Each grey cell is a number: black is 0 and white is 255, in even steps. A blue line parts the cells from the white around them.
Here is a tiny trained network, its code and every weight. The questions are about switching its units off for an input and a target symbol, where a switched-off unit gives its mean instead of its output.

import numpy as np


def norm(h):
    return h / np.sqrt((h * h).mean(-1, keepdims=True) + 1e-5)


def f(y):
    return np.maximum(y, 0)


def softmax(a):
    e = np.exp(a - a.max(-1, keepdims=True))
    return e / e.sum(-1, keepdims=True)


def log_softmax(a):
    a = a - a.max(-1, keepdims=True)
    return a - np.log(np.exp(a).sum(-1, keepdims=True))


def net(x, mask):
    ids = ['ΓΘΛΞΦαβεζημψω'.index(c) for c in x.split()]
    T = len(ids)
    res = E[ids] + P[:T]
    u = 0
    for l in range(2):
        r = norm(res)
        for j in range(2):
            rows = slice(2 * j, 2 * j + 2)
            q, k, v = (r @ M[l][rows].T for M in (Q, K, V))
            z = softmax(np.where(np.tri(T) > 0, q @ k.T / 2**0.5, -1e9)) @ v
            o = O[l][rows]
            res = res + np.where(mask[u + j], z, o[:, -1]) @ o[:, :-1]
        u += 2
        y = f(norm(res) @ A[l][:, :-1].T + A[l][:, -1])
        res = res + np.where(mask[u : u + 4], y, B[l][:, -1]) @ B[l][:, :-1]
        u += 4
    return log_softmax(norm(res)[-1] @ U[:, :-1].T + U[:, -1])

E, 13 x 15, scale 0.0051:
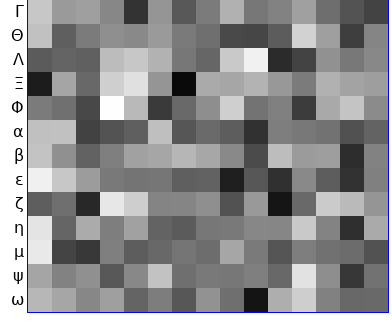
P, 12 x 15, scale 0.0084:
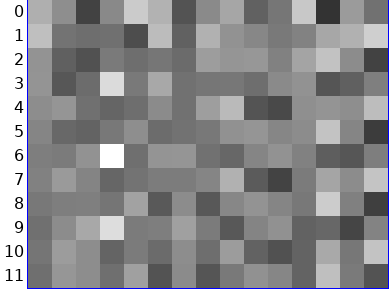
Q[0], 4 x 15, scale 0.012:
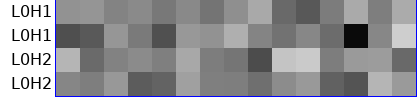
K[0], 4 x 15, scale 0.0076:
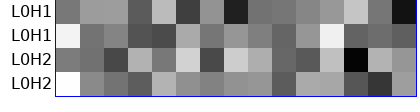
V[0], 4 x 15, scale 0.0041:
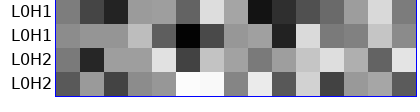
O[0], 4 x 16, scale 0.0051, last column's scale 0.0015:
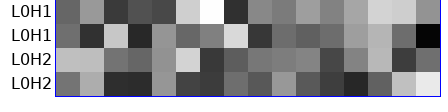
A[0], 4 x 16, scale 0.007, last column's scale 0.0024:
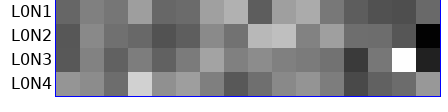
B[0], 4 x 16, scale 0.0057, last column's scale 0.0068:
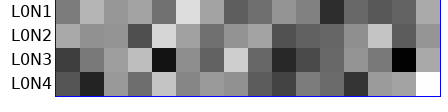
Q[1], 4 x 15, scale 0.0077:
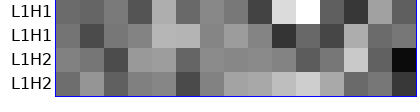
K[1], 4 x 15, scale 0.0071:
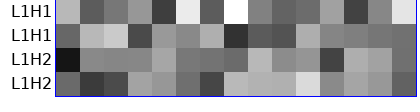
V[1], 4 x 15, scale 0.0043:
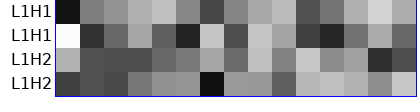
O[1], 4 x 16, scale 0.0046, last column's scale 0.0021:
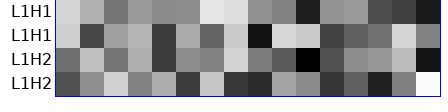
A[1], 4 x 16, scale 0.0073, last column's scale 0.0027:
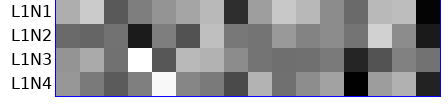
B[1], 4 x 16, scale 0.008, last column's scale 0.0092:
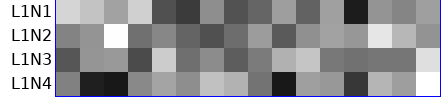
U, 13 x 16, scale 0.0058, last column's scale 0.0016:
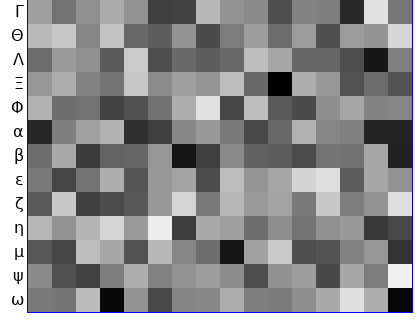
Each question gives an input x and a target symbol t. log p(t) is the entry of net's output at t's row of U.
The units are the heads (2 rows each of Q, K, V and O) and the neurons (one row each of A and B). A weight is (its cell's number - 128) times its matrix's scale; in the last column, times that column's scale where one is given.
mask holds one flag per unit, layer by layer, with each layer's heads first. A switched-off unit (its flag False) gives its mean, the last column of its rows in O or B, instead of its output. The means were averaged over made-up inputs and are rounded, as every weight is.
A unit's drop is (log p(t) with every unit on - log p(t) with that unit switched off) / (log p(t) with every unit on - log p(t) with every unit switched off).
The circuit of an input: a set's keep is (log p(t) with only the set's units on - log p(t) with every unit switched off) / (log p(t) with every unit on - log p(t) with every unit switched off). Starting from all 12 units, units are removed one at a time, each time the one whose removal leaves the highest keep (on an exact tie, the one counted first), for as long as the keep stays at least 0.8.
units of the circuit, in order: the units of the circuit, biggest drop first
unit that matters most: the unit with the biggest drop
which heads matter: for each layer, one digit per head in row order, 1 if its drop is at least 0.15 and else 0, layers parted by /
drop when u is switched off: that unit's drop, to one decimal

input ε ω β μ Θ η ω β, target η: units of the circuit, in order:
[L0H2, L1N4]
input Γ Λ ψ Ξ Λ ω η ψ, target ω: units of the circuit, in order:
[L0H1, L1N4]
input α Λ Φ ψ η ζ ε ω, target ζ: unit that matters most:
L0N3
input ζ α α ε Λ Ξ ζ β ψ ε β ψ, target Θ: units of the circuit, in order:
[L0H1, L1N1, L0N4]
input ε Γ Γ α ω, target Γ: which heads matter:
10 / 00
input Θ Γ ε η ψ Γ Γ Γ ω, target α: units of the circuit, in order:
[L1N4, L1N3, L0H2]
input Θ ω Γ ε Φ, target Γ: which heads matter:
11 / 00
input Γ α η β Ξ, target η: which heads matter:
01 / 00
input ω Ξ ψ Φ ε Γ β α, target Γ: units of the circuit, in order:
[L0H1, L1N4, L0H2, L1N3]
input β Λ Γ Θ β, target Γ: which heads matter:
10 / 00
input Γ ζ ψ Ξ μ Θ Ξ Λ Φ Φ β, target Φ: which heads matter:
10 / 10
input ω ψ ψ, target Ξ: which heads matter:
00 / 01
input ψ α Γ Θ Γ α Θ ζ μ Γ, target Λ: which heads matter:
11 / 00
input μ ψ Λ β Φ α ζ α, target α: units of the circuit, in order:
[L0N3, L0H2]
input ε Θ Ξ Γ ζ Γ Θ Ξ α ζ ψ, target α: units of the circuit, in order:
[L0N3, L0H2]
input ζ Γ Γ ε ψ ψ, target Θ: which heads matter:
10 / 00
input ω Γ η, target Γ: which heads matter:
00 / 01
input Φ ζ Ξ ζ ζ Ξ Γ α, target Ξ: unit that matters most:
L1H1
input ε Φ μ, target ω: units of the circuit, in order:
[L0H1, L1N2]
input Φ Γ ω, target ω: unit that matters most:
L0H1
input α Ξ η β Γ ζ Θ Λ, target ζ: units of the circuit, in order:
[L0H1, L1N4, L0N4]
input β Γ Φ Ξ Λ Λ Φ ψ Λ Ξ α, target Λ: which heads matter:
00 / 10
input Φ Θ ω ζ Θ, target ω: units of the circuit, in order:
[L0H1, L1N4]
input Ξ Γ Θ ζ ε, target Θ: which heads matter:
11 / 00
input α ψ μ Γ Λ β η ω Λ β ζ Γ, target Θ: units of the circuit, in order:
[L0H1, L1N1]
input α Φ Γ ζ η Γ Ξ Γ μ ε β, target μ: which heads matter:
00 / 10
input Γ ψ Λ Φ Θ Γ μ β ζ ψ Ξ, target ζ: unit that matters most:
L0N3
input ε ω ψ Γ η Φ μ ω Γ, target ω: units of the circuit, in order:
[L0H1, L1N2]
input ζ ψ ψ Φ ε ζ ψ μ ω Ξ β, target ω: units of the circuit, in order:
[L0H1, L1N4, L1N2]
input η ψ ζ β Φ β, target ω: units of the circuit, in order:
[L0H1, L1N2]
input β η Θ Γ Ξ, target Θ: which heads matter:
11 / 00
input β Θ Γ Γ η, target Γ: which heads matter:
10 / 00
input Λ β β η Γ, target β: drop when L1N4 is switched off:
0.3
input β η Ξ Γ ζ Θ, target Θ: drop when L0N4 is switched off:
0.2
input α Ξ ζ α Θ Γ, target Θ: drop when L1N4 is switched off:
0.0
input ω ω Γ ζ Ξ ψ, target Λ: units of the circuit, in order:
[L1N4]
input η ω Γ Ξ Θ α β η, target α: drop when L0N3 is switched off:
0.7
